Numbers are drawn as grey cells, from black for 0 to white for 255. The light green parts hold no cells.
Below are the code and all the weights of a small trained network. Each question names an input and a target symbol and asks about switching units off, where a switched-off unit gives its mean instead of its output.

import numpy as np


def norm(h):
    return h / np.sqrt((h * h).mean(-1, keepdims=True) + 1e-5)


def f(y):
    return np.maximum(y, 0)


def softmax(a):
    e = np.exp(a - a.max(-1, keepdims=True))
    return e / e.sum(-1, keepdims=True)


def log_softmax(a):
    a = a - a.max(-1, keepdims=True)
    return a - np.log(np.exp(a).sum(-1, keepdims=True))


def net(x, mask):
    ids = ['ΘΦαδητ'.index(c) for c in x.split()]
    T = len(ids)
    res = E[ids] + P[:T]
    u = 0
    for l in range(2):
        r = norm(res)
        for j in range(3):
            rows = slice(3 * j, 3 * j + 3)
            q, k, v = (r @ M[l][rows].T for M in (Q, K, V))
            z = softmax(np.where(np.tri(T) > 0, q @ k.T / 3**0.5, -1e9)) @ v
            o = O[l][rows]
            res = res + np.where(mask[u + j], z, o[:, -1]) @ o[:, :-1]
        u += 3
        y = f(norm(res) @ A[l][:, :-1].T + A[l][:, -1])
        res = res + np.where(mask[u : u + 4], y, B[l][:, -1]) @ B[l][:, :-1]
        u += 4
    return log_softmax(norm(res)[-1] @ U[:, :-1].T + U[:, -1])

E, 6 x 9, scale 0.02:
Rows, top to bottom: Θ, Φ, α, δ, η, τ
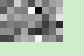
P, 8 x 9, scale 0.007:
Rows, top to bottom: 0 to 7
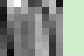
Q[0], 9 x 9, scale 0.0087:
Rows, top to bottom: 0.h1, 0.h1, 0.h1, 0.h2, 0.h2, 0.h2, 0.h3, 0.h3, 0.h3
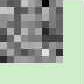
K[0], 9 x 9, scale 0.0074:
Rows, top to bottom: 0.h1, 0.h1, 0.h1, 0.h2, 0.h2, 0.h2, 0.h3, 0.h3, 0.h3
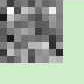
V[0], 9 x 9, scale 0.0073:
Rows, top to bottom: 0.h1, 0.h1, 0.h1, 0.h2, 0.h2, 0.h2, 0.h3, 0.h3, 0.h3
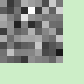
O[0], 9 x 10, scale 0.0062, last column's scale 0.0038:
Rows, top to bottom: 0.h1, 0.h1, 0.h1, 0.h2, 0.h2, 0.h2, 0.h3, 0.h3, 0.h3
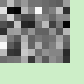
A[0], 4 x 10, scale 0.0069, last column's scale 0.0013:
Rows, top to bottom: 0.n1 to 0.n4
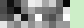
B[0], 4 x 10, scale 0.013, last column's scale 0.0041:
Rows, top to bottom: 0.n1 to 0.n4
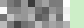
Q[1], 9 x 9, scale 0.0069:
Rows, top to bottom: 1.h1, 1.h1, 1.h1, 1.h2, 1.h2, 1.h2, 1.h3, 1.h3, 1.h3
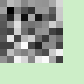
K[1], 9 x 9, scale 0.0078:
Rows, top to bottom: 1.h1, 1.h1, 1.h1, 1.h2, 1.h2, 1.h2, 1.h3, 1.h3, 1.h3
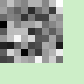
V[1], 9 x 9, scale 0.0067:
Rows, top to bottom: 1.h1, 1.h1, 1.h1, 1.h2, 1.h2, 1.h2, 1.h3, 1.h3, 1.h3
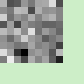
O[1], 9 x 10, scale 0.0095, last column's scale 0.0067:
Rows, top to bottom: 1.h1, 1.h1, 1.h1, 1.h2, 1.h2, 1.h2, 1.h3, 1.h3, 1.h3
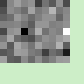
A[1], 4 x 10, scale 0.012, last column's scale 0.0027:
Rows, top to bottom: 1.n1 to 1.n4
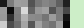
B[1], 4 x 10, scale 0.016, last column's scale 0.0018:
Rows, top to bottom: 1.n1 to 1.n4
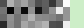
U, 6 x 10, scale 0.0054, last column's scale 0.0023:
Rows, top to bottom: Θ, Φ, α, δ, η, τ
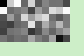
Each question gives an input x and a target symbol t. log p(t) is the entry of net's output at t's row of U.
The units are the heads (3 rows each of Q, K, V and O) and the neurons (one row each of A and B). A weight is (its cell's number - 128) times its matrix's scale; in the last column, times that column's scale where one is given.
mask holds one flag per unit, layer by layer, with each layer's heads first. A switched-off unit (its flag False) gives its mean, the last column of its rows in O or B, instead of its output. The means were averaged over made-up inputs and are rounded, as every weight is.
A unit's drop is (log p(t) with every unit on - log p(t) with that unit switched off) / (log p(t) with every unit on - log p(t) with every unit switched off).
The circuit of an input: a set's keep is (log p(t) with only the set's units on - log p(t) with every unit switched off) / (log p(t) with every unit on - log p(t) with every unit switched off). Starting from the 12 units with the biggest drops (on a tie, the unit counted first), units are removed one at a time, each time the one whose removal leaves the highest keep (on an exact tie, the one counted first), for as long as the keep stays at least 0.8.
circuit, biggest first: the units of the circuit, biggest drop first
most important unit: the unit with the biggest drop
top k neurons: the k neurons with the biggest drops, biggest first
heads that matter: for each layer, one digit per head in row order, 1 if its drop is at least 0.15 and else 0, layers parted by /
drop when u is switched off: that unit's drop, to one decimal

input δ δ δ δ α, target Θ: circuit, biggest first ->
[1.h3]
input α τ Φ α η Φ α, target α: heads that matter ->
110 / 000
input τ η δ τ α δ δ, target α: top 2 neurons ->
[0.n2; 1.n4]
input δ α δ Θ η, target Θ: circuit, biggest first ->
[1.h3; 0.n1]
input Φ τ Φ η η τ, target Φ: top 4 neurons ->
[0.n3; 0.n2; 0.n1; 1.n4]
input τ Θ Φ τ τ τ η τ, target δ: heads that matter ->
011 / 100
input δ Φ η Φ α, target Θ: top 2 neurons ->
[0.n2; 0.n1]
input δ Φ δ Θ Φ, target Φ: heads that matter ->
100 / 000
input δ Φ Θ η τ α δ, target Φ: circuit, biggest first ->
[0.h3; 0.n2]
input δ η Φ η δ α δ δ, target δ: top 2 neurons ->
[1.n2; 0.n1]
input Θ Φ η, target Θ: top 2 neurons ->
[1.n1; 0.n1]
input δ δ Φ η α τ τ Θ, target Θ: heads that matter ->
000 / 100
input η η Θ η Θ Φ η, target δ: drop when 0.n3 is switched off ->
1.1
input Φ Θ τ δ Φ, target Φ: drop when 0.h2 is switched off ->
0.2
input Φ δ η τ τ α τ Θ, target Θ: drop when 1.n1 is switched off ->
0.1
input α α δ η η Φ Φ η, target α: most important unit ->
0.n3
